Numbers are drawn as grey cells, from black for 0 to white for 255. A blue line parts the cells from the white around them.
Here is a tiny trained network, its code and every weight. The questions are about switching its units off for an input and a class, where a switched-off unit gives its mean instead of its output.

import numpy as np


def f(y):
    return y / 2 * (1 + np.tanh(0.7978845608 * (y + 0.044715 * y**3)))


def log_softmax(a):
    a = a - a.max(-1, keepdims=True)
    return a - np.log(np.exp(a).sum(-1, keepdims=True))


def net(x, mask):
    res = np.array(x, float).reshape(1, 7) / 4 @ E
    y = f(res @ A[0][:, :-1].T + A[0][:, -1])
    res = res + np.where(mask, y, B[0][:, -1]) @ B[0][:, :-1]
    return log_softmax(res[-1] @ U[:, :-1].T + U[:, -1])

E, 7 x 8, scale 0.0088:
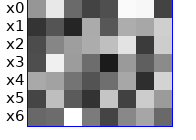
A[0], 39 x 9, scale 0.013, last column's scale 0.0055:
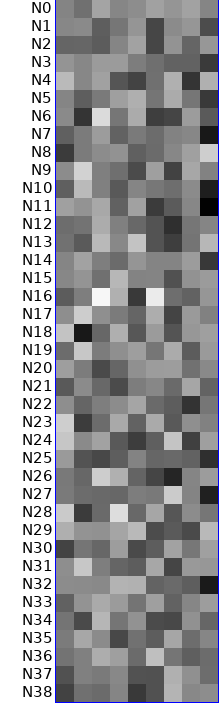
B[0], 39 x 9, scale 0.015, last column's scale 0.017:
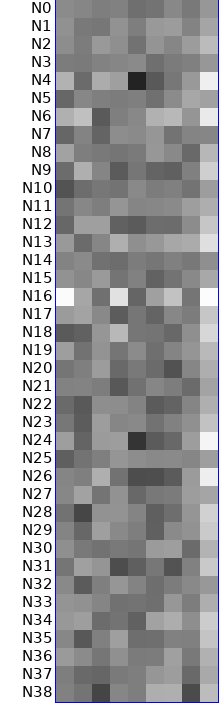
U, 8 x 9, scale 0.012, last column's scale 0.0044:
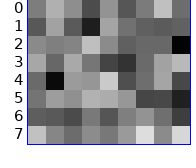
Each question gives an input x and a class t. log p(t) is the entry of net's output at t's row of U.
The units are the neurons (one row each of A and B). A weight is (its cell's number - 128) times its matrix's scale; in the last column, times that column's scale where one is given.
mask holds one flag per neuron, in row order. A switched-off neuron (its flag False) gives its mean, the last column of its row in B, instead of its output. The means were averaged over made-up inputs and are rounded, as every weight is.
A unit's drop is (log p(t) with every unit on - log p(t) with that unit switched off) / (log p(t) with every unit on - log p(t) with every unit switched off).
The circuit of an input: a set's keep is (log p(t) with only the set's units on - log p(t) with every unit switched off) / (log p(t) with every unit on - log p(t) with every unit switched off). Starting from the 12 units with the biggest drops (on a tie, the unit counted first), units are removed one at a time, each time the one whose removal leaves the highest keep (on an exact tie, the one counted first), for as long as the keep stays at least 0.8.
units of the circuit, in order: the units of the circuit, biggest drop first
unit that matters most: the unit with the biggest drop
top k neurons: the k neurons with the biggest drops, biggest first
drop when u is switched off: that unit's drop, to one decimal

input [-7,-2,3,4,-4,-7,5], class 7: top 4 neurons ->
(N16 N6 N34 N13)
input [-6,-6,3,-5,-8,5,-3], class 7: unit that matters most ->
N6
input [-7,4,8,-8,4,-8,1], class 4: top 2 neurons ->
(N28 N18)
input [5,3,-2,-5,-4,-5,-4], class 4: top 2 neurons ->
(N16 N26)
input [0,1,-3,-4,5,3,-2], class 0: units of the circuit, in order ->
(N16 N4 N24)
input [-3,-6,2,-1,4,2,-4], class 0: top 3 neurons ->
(N16 N4 N24)
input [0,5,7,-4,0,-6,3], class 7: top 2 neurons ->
(N16 N24)
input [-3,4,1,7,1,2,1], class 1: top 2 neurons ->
(N4 N24)
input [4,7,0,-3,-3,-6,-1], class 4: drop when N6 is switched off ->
0.3
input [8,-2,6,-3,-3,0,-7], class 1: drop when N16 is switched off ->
0.2
